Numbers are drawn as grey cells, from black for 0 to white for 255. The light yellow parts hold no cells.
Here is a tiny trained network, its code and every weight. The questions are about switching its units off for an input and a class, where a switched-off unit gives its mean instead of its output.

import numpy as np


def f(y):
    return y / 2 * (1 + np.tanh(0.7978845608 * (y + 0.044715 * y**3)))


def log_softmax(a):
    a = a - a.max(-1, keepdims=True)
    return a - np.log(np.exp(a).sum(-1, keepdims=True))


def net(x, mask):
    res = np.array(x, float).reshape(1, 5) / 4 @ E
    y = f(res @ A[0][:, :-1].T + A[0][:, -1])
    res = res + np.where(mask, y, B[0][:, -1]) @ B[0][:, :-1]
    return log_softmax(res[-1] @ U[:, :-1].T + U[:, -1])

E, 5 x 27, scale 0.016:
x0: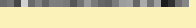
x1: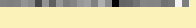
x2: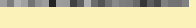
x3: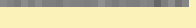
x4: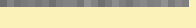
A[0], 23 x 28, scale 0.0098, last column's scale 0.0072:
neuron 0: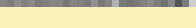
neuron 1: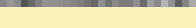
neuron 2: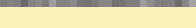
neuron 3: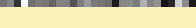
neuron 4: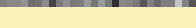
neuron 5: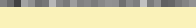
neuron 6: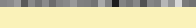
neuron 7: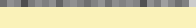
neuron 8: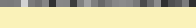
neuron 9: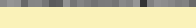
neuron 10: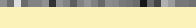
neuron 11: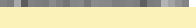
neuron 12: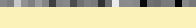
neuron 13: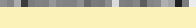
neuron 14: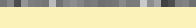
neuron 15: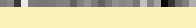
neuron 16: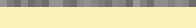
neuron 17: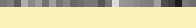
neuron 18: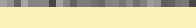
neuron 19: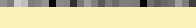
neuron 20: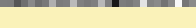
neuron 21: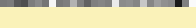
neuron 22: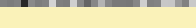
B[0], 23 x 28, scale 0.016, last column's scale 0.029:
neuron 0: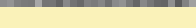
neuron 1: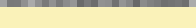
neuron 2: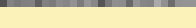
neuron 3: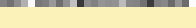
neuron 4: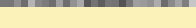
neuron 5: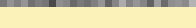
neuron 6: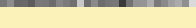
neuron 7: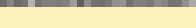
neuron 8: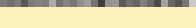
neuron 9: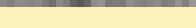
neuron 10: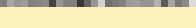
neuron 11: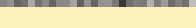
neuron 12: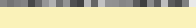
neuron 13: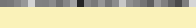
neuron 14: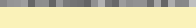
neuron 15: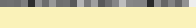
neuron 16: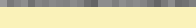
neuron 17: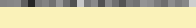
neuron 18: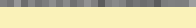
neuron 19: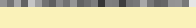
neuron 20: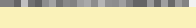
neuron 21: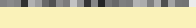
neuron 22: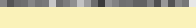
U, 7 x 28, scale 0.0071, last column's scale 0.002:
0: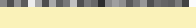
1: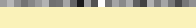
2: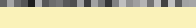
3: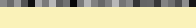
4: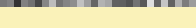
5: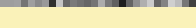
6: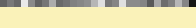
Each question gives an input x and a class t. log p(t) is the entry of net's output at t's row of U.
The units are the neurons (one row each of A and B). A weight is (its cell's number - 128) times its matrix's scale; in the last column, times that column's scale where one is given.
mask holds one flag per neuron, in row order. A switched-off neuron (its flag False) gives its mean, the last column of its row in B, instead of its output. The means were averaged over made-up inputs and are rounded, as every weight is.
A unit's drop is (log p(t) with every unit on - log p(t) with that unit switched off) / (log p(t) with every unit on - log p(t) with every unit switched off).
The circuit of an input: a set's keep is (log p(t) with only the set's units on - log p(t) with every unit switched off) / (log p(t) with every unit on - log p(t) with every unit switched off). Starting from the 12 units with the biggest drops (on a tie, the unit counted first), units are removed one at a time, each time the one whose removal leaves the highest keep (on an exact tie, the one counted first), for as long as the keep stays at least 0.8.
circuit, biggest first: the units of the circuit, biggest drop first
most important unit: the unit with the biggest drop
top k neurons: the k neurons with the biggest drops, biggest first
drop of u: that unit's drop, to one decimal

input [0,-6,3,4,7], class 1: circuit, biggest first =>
(neuron 12)
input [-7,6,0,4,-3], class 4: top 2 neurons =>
(neuron 22; neuron 20)
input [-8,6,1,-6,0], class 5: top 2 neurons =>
(neuron 10; neuron 12)
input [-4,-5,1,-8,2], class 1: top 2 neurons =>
(neuron 12; neuron 19)
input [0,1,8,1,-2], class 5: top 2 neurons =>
(neuron 19; neuron 10)
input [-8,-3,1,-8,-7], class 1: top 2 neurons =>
(neuron 10; neuron 19)
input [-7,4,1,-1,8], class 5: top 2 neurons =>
(neuron 10; neuron 12)
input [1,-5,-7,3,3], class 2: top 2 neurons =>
(neuron 3; neuron 17)
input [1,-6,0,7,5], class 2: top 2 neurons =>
(neuron 21; neuron 3)
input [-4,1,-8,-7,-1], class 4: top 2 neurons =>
(neuron 20; neuron 3)
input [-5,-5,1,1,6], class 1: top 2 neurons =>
(neuron 12; neuron 19)
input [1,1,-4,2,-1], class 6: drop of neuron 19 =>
0.2
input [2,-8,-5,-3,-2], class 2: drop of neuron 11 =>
0.0
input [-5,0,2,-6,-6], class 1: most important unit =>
neuron 21
